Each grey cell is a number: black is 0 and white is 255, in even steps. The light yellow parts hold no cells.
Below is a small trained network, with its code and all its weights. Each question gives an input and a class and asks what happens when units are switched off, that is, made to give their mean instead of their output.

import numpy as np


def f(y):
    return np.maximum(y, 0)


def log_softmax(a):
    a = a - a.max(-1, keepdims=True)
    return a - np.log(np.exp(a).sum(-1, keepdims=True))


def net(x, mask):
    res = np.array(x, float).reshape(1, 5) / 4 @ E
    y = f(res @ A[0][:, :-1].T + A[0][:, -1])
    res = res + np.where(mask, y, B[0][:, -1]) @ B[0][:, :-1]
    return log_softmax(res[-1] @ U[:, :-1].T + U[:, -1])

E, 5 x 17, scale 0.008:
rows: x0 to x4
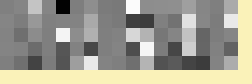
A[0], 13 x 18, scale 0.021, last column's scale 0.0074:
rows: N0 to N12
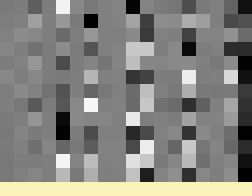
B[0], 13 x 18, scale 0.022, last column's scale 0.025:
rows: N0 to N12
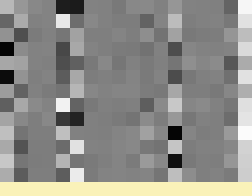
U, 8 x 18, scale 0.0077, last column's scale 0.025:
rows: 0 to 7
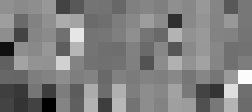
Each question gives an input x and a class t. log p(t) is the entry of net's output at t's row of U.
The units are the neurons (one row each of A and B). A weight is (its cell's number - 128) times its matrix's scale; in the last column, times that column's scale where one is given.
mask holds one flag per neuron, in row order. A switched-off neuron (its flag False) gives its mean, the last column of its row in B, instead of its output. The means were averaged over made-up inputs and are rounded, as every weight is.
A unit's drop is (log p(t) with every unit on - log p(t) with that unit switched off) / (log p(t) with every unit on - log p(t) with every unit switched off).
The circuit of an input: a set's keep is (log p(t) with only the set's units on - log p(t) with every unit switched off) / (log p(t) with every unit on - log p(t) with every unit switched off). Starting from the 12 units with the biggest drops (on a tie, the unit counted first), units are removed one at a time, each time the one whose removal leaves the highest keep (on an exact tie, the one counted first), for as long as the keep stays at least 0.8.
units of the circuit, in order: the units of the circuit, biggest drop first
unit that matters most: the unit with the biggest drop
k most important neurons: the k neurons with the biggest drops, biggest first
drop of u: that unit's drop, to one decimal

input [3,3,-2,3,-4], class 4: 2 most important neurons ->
(N0; N3)
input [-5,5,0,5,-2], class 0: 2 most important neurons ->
(N0; N3)
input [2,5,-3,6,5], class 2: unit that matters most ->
N10
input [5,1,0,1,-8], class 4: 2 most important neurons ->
(N1; N0)
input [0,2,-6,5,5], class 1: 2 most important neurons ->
(N9; N1)
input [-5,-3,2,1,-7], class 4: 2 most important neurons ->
(N1; N8)
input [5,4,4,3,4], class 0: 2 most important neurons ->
(N9; N8)
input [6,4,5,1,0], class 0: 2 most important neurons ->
(N8; N9)
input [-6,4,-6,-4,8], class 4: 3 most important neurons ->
(N7; N8; N11)
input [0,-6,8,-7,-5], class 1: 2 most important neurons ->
(N11; N10)
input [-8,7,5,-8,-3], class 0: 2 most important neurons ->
(N0; N10)
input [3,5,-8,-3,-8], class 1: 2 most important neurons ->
(N9; N7)
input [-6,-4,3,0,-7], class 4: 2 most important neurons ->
(N1; N8)
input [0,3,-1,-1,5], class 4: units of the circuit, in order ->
(N7)
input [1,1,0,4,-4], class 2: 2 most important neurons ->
(N7; N10)
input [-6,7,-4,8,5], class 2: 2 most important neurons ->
(N10; N3)
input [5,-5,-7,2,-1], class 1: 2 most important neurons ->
(N9; N0)
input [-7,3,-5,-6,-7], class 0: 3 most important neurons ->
(N0; N7; N10)
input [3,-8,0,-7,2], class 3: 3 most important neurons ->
(N3; N10; N6)
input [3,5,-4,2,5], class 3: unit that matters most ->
N5
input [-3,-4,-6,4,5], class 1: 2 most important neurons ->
(N9; N1)
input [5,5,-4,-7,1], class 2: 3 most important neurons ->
(N12; N0; N2)
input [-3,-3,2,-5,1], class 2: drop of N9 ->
0.1
